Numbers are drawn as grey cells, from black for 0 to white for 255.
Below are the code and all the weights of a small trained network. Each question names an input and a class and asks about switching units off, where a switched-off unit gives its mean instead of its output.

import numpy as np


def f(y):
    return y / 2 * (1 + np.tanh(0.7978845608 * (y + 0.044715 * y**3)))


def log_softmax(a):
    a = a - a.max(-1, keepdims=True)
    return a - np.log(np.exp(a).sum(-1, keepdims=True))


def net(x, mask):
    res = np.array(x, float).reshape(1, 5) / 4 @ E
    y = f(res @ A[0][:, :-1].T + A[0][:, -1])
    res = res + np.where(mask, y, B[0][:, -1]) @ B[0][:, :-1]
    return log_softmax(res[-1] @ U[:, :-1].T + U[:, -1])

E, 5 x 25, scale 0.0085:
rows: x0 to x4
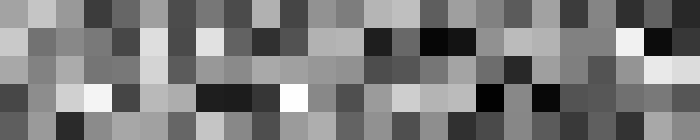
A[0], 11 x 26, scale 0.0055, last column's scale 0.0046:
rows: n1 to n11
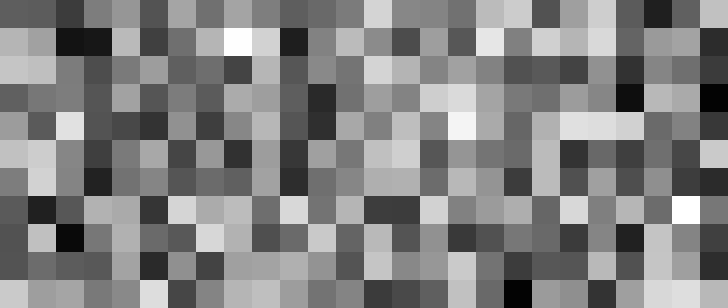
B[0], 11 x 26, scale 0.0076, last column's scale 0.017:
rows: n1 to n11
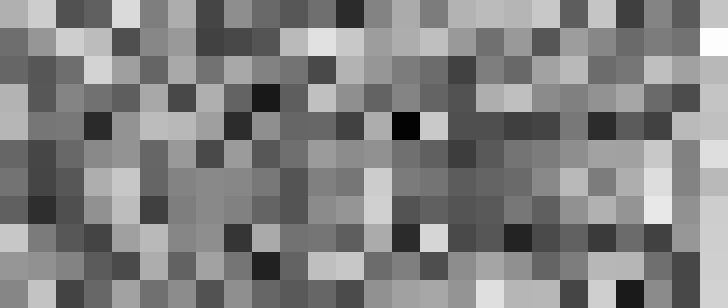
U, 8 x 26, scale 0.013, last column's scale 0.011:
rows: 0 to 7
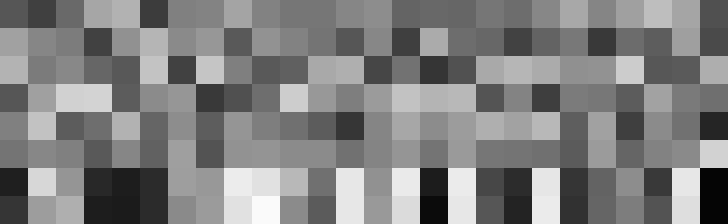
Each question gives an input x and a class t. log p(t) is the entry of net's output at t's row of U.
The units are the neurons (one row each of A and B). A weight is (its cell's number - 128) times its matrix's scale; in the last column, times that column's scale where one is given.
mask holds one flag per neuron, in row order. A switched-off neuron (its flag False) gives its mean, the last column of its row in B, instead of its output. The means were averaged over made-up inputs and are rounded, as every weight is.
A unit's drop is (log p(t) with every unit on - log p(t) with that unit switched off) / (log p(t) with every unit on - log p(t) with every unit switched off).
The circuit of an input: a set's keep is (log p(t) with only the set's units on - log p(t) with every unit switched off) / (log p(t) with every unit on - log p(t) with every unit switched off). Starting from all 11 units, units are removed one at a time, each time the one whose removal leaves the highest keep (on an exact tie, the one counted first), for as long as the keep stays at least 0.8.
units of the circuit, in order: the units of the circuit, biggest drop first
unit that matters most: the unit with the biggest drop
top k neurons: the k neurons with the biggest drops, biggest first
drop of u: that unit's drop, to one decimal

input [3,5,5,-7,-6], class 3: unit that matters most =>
n2
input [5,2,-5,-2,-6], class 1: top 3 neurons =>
n5, n11, n8
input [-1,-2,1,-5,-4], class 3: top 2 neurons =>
n2, n9
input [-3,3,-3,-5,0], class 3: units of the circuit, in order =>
n2, n4
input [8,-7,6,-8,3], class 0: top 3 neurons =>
n7, n3, n6
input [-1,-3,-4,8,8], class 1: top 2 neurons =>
n9, n2
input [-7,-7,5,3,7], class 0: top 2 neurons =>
n8, n5
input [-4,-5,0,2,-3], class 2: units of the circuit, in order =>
n10, n4
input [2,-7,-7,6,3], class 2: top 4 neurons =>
n10, n4, n2, n11
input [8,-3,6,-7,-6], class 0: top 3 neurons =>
n7, n6, n3
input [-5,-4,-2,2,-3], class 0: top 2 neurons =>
n8, n2
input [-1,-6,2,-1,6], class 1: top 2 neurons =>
n9, n6
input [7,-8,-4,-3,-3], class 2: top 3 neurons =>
n4, n10, n8
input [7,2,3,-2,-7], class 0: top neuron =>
n7
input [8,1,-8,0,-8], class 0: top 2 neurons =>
n7, n6
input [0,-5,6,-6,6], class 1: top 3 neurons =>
n9, n1, n4
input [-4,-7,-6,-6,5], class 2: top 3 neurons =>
n4, n10, n11
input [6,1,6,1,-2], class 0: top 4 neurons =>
n6, n1, n7, n3
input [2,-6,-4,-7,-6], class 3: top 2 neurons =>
n2, n9
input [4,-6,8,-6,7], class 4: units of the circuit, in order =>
n11
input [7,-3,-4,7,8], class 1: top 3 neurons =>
n9, n2, n8
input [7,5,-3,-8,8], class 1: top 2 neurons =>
n9, n8
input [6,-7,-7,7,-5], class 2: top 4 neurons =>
n10, n4, n2, n11
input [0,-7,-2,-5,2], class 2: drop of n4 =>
0.7
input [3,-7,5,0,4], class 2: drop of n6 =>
0.0
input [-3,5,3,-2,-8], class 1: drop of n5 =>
0.7
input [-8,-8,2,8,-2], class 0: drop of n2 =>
0.4
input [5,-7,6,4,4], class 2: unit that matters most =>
n10
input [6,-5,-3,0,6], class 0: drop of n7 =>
0.6
